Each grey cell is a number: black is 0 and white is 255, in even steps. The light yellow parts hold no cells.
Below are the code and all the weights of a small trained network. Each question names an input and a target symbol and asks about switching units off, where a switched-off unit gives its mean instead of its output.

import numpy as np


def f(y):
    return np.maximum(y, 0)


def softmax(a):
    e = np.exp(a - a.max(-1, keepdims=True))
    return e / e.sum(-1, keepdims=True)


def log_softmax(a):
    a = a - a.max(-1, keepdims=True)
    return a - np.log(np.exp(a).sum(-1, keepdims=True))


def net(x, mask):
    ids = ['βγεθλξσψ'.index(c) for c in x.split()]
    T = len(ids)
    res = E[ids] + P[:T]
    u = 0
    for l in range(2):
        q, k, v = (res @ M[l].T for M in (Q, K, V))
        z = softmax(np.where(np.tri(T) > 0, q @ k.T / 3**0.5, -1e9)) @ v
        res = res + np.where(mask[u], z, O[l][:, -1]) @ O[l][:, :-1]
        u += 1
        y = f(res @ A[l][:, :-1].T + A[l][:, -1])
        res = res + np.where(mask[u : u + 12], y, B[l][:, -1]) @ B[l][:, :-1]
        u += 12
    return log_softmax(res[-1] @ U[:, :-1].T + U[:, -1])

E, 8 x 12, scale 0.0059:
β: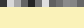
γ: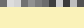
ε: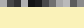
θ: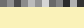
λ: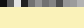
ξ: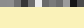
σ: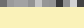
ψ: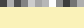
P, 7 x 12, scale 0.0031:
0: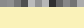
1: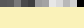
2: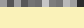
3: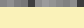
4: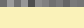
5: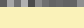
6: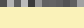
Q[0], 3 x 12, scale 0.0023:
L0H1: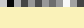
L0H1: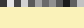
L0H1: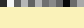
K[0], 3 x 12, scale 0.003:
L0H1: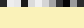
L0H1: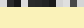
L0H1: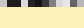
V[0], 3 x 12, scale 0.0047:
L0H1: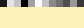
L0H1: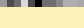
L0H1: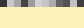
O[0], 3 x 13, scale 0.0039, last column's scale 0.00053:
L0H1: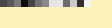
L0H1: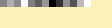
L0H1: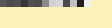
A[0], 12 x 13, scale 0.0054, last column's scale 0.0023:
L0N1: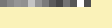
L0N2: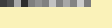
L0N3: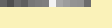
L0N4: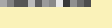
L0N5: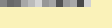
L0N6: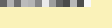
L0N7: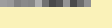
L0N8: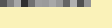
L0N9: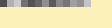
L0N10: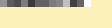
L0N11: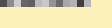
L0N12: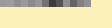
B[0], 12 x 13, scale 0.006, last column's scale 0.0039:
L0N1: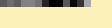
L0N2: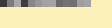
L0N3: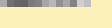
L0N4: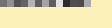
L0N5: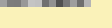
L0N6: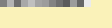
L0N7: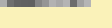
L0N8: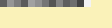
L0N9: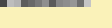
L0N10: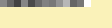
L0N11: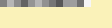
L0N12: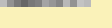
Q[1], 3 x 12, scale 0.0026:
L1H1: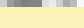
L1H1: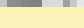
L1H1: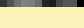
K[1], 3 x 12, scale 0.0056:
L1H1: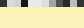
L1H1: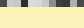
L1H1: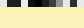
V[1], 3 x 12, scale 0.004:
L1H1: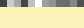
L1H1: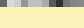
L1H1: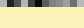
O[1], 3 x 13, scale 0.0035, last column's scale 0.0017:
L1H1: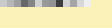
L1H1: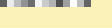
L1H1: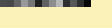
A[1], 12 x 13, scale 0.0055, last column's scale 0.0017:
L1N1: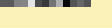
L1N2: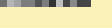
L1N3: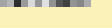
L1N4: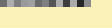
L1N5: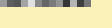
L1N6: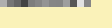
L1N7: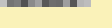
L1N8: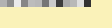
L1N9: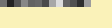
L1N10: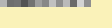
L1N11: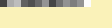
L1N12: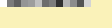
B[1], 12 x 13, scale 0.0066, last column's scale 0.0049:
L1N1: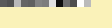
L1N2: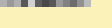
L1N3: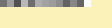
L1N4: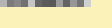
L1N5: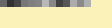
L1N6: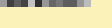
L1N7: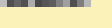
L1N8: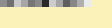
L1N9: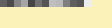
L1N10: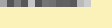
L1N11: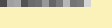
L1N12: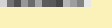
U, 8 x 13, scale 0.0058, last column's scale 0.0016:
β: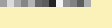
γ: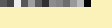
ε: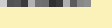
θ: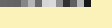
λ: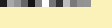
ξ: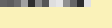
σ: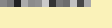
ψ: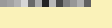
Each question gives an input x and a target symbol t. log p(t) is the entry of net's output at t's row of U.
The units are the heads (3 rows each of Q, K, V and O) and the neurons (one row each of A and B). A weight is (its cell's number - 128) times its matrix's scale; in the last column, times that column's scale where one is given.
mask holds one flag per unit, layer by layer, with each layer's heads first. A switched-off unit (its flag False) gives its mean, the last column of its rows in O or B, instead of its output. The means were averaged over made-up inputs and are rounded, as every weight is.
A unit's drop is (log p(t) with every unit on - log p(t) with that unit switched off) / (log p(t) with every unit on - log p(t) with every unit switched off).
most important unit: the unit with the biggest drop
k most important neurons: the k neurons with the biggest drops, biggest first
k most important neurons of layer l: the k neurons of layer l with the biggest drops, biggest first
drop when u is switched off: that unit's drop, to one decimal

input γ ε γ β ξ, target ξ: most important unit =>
L0H1
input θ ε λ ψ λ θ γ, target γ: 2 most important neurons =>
[L1N1 L0N3]
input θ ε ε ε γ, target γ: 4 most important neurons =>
[L0N1 L1N1 L0N10 L0N11]
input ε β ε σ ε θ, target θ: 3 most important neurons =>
[L0N1 L1N1 L0N11]
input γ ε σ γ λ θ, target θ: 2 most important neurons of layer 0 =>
[L0N3 L0N12]
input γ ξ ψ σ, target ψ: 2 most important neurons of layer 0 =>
[L0N11 L0N5]
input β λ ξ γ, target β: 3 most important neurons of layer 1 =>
[L1N2 L1N4 L1N1]
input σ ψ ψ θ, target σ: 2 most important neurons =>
[L0N4 L1N3]
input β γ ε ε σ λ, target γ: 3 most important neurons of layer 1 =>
[L1N1 L1N2 L1N3]
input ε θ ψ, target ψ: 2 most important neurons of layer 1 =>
[L1N8 L1N12]
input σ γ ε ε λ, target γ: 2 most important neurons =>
[L1N1 L0N10]
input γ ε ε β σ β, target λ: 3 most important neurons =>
[L0N8 L0N1 L1N11]
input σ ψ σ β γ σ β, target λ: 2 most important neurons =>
[L1N11 L0N9]
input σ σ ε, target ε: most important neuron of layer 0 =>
[L0N1]
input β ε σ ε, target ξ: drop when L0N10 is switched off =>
0.2
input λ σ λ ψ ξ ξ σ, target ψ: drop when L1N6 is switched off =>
0.0
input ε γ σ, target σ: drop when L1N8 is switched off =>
0.1
